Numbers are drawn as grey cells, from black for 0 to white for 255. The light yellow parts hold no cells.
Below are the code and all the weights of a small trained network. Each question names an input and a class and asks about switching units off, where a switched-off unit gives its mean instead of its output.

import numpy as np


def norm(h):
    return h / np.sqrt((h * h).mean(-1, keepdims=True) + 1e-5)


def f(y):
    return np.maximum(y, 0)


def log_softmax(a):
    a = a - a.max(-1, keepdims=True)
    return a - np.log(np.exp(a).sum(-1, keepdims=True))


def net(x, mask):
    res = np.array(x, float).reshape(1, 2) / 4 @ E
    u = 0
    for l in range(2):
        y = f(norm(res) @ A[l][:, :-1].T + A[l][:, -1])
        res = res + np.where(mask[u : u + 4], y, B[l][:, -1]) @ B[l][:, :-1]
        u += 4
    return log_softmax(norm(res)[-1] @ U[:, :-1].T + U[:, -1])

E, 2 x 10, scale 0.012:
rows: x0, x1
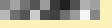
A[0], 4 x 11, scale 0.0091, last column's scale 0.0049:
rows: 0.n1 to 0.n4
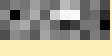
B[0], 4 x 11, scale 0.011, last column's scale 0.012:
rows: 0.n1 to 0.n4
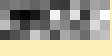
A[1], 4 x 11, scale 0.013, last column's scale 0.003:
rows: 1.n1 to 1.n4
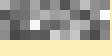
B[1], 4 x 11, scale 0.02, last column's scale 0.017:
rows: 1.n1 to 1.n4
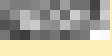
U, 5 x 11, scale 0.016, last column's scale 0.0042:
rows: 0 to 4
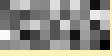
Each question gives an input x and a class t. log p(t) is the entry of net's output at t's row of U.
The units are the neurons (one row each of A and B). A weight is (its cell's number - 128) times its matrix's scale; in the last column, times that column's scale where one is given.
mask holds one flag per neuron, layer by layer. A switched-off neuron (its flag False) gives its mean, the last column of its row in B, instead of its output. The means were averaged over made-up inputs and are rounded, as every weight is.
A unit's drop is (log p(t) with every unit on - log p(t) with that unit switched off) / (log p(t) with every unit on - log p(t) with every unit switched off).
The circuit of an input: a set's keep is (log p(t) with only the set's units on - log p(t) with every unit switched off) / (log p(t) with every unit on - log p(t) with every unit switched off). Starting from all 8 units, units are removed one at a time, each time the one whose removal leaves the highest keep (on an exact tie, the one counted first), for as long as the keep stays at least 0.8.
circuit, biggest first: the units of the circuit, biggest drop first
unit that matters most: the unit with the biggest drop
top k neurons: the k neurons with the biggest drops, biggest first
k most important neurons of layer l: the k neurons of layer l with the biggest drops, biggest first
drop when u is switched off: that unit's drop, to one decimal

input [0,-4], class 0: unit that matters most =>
0.n2
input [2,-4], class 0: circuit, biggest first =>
(0.n2; 1.n4)
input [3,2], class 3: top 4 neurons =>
(0.n4; 0.n2; 1.n2; 1.n3)
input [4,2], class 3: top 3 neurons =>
(0.n2; 1.n2; 1.n3)
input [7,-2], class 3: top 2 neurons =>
(0.n2; 1.n4)
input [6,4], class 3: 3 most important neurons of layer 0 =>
(0.n4; 0.n2; 0.n3)
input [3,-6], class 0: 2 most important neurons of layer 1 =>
(1.n4; 1.n2)
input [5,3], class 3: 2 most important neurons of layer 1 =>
(1.n2; 1.n3)
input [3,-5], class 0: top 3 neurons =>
(0.n2; 1.n4; 1.n2)
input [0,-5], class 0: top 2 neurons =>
(0.n2; 1.n4)
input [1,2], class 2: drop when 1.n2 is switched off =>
0.0
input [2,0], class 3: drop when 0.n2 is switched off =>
0.5
